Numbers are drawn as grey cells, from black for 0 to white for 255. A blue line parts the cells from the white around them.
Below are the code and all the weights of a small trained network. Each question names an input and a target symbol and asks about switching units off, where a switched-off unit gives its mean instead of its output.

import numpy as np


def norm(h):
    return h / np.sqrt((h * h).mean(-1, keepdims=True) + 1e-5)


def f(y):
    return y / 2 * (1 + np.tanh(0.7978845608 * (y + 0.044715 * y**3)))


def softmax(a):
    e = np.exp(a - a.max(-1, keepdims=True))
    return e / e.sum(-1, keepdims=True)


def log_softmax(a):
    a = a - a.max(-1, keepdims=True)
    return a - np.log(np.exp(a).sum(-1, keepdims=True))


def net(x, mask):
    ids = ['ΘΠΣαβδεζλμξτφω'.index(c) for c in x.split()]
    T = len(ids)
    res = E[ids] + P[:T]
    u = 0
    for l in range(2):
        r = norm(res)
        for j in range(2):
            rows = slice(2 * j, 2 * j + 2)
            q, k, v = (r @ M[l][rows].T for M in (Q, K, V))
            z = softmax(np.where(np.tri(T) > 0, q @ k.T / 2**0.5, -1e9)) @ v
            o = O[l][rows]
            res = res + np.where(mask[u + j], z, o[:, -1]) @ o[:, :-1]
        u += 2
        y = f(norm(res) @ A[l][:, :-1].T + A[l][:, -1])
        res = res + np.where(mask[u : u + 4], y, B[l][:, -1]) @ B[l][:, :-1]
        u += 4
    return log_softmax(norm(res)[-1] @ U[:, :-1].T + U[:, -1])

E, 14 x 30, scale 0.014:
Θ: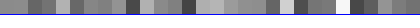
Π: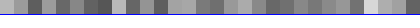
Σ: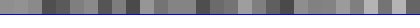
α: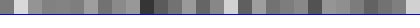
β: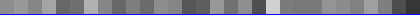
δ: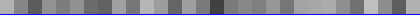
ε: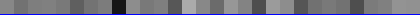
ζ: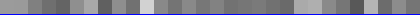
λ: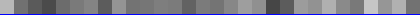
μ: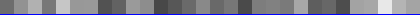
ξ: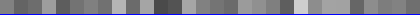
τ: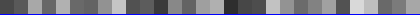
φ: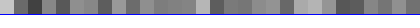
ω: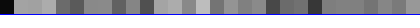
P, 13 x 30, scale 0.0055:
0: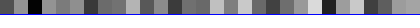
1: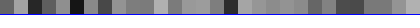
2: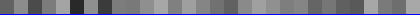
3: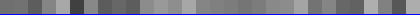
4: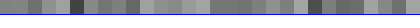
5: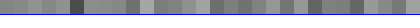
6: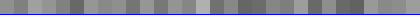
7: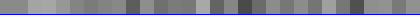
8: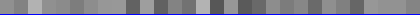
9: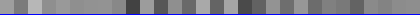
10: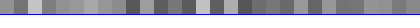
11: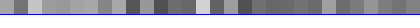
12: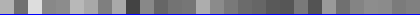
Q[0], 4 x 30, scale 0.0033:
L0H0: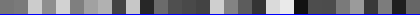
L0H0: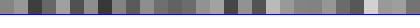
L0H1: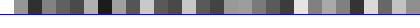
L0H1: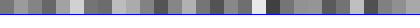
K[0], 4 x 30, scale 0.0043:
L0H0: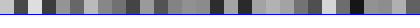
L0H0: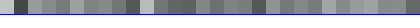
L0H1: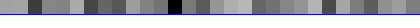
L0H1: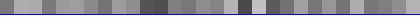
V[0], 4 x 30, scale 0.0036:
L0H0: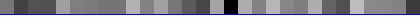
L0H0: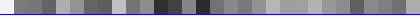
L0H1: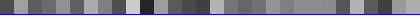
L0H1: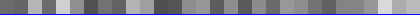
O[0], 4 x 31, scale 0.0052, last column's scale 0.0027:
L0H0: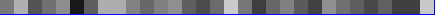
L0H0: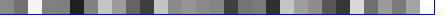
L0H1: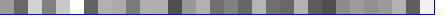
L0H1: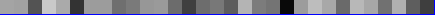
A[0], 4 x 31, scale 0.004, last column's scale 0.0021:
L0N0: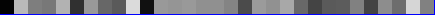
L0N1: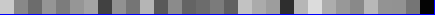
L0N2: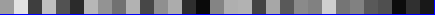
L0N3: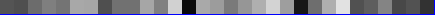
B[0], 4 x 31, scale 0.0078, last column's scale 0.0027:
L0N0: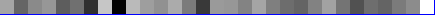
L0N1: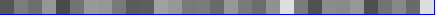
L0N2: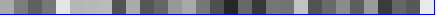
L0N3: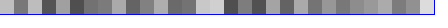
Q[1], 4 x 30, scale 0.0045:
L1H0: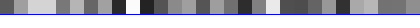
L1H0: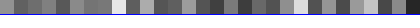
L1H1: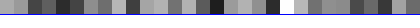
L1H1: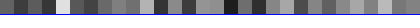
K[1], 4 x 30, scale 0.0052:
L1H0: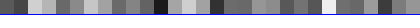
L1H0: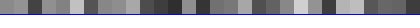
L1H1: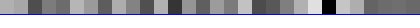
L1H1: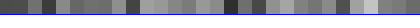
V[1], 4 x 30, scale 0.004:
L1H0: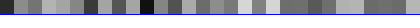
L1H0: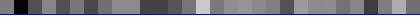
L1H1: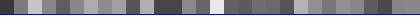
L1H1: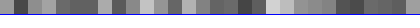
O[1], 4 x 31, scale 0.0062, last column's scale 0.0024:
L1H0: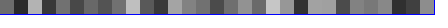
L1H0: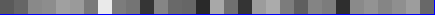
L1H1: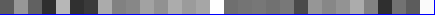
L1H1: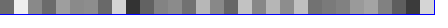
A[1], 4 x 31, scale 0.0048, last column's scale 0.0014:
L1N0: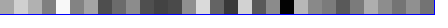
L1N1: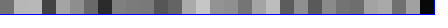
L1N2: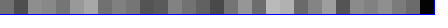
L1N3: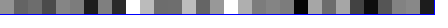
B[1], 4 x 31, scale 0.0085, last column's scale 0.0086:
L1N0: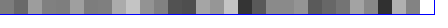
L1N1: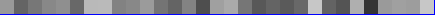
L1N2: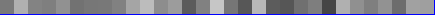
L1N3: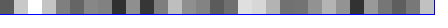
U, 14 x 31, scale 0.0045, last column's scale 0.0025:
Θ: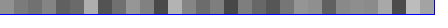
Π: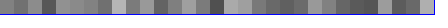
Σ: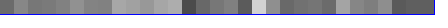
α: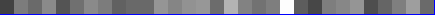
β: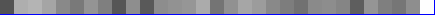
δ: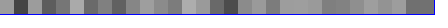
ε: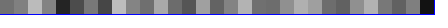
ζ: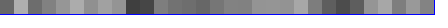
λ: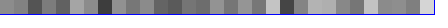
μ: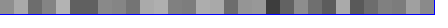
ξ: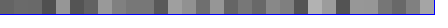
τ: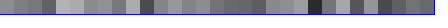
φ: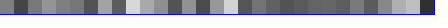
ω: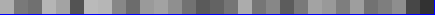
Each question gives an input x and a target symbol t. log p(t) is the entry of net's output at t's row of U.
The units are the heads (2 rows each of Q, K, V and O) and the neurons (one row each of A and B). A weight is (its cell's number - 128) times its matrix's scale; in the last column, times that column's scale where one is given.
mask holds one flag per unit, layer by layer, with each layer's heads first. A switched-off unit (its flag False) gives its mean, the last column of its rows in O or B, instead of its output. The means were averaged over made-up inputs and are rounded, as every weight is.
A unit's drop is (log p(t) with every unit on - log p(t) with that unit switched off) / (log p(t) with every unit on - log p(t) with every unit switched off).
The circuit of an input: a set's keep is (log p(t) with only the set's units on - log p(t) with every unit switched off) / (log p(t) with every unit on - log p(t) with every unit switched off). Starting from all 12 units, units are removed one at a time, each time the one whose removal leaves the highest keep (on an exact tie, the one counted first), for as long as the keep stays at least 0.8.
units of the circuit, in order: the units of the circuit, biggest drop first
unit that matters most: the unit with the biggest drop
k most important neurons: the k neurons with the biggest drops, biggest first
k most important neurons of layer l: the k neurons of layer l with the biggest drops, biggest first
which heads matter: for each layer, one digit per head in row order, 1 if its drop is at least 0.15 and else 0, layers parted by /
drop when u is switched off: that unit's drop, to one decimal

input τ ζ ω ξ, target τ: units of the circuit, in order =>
(L0N2, L0H0)
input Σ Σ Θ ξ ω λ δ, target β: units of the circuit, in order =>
(L1H1, L1N3)
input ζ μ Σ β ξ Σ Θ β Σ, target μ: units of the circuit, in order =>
(L1H0, L1H1)
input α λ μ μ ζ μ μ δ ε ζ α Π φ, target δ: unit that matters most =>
L0H1
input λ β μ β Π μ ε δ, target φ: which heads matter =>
00 / 11
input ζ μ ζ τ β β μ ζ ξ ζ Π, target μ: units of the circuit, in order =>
(L1H0, L1H1)
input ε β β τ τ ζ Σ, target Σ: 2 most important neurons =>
(L1N2, L0N1)
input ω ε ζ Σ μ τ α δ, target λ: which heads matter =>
10 / 00
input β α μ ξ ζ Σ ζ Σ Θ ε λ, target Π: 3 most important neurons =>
(L0N0, L1N0, L1N1)
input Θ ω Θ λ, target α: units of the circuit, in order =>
(L0N1, L0H0)
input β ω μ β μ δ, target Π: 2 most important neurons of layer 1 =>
(L1N1, L1N0)
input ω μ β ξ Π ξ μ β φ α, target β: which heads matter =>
10 / 11
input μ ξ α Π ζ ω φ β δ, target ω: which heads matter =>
01 / 00
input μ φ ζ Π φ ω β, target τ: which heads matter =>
00 / 00
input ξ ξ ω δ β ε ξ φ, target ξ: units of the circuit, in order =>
(L1H1, L1H0)
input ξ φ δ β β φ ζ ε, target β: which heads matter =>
01 / 00
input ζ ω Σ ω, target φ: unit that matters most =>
L0H0
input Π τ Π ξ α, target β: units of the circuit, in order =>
(L0N0, L1N3)
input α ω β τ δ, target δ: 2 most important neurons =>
(L0N1, L1N0)
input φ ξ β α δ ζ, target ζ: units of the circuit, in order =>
(L1H0, L1H1)
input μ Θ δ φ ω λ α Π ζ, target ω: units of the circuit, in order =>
(L0H1, L0N1)
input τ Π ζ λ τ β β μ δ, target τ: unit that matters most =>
L0N2
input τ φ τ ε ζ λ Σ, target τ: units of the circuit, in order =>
(L0H0, L0N2)
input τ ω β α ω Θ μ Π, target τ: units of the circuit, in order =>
(L0N2, L0H0, L0H1)
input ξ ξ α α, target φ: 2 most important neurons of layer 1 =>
(L1N1, L1N0)
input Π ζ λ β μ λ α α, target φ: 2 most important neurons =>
(L1N1, L0N0)
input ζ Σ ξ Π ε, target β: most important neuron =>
(L1N3)
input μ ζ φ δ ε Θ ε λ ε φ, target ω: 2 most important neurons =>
(L0N1, L1N0)
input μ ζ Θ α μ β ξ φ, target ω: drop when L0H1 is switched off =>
1.4
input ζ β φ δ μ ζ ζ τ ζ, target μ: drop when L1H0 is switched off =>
0.6
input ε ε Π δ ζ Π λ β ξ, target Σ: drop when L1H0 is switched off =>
0.7
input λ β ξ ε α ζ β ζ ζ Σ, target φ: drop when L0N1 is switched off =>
0.0
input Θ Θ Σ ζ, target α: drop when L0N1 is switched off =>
0.8
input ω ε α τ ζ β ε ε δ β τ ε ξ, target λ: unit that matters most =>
L0H0
